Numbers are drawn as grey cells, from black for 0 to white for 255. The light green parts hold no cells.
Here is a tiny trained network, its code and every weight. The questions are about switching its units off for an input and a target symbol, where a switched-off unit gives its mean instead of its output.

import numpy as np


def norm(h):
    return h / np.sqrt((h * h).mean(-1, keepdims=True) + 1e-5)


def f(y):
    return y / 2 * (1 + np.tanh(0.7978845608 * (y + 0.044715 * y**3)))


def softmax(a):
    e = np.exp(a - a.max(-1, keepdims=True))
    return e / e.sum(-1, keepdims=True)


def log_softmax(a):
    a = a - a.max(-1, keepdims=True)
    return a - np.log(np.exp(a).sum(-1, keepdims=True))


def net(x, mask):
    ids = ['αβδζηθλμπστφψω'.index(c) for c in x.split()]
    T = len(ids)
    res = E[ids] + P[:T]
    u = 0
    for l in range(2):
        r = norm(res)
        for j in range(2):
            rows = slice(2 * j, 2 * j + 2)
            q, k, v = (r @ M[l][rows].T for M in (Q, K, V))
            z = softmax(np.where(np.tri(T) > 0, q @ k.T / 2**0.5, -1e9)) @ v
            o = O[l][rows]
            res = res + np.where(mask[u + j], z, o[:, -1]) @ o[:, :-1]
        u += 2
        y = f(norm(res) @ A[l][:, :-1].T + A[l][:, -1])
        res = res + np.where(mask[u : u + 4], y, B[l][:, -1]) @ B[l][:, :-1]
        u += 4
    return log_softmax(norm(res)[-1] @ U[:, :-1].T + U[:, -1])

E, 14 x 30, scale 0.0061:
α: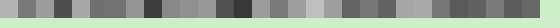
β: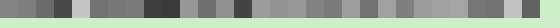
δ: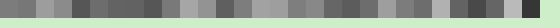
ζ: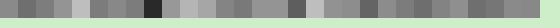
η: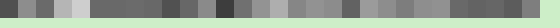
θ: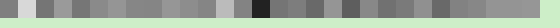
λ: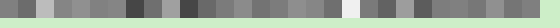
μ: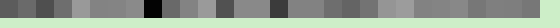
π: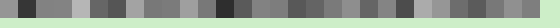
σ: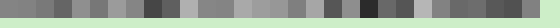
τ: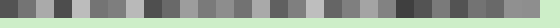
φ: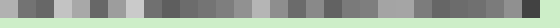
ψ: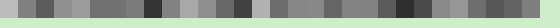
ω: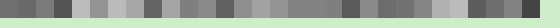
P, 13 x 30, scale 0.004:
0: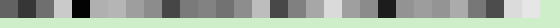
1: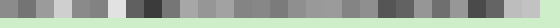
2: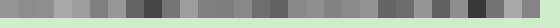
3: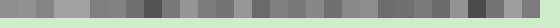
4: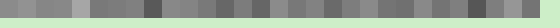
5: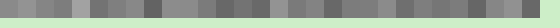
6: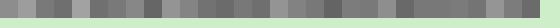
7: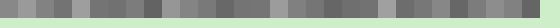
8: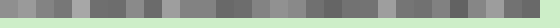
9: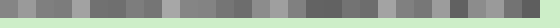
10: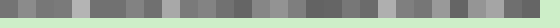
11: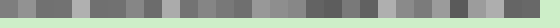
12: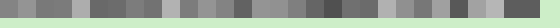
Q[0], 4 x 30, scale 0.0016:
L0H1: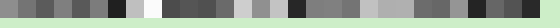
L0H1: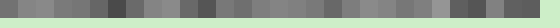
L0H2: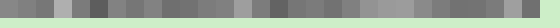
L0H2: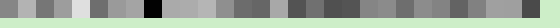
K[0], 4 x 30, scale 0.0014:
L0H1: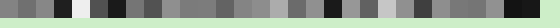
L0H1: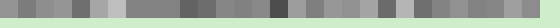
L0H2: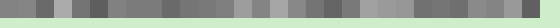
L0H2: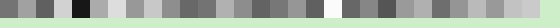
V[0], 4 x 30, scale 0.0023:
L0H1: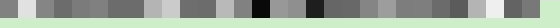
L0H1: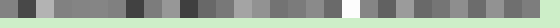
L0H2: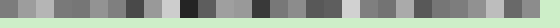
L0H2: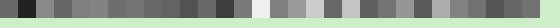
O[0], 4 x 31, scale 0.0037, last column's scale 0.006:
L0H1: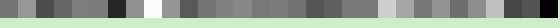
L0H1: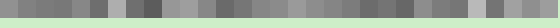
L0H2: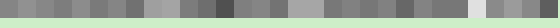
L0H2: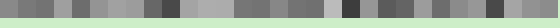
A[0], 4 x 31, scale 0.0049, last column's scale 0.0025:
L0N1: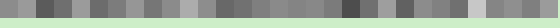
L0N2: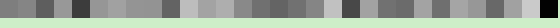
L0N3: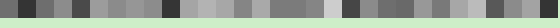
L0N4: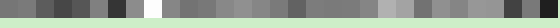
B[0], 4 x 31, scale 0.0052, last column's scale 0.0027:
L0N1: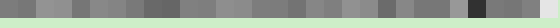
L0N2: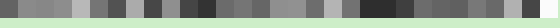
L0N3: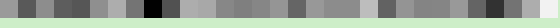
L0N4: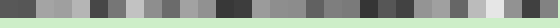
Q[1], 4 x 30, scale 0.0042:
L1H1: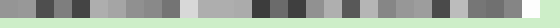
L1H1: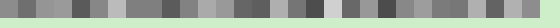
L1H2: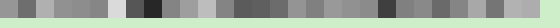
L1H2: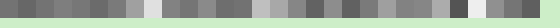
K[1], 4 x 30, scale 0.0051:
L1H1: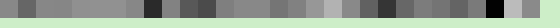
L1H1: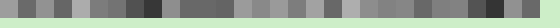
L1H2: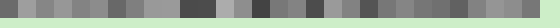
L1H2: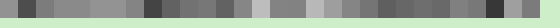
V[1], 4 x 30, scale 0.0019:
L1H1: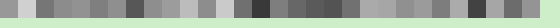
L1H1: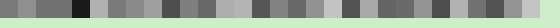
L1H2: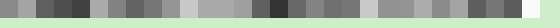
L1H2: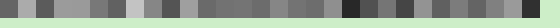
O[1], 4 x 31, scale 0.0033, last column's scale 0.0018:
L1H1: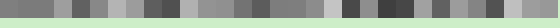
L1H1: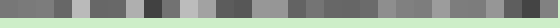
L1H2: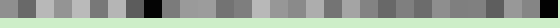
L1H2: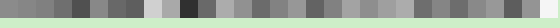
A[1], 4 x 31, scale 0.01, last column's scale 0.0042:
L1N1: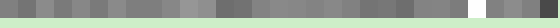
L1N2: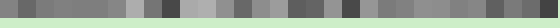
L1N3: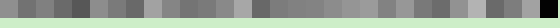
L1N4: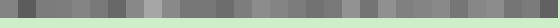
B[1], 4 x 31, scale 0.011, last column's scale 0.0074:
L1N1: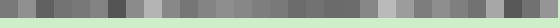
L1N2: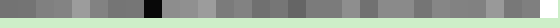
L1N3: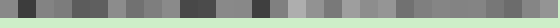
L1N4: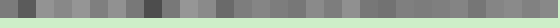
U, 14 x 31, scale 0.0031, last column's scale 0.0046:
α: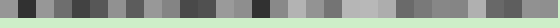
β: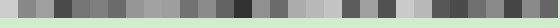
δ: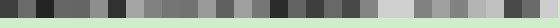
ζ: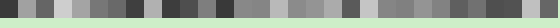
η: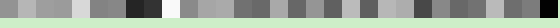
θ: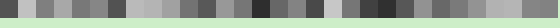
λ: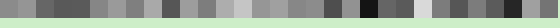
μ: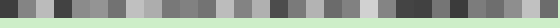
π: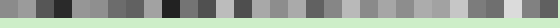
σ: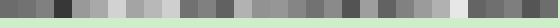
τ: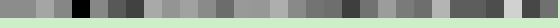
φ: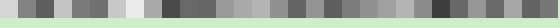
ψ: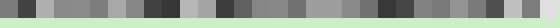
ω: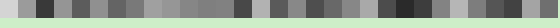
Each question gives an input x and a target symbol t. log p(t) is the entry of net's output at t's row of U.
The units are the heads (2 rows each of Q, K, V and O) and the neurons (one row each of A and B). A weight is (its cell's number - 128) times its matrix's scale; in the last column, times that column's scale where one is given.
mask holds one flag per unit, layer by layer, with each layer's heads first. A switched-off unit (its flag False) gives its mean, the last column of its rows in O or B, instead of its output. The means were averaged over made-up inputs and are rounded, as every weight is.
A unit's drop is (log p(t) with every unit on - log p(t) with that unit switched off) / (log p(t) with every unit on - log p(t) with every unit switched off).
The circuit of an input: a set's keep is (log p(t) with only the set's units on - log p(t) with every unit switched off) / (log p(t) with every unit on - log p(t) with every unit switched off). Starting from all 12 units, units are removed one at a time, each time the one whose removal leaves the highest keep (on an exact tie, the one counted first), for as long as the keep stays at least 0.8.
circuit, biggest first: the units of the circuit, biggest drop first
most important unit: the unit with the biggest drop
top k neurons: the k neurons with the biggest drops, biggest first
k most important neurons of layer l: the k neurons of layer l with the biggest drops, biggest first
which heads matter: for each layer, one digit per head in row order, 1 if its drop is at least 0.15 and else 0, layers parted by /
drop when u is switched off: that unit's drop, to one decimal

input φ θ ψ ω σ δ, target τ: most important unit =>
L0N2
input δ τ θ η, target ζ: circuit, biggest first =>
L1N2, L0N2, L0N3, L1H2
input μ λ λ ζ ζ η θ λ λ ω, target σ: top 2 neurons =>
L1N2, L0N2
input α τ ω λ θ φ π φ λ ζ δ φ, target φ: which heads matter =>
00 / 10
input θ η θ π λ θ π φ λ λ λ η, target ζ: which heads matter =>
10 / 10
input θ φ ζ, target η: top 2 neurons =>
L0N2, L0N3
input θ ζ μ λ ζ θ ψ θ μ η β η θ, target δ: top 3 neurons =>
L0N4, L1N1, L0N2
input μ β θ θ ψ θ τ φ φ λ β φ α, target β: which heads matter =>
10 / 10
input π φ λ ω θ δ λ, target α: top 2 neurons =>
L0N2, L1N3
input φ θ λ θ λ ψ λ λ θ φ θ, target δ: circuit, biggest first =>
L0H1, L0N4, L1N1
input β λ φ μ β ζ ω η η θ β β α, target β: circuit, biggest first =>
L1N2, L0N3, L1H2
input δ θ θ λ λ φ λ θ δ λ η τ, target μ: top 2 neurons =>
L1N2, L0N4
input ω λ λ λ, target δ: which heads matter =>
01 / 00
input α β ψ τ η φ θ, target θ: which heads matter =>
00 / 00
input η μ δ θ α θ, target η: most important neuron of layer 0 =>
L0N2
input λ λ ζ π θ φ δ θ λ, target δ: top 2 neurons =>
L1N1, L0N1
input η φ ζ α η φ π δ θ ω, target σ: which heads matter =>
00 / 11
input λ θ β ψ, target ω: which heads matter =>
00 / 01
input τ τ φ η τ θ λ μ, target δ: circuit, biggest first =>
L0N2, L1H2, L0N3, L1N2
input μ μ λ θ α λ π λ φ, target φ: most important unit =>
L1N2
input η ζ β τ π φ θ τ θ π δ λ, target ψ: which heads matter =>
11 / 10
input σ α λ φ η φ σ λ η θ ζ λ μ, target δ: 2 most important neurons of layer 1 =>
L1N2, L1N3
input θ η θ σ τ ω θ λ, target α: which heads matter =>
10 / 10
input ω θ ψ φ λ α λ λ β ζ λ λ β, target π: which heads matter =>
01 / 10
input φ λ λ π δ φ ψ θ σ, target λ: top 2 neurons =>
L1N2, L0N2
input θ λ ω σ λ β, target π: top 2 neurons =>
L0N2, L1N2
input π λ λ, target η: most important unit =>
L1N1
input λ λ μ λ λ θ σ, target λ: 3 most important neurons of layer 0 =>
L0N1, L0N2, L0N3
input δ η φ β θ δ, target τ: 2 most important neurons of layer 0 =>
L0N3, L0N2
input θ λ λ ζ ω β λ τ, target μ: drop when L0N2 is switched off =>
1.1
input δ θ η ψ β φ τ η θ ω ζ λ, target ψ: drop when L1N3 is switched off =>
0.1
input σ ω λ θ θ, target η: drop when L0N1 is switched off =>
0.0
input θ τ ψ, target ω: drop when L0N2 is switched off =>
1.1
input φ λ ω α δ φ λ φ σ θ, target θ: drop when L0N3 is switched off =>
0.1
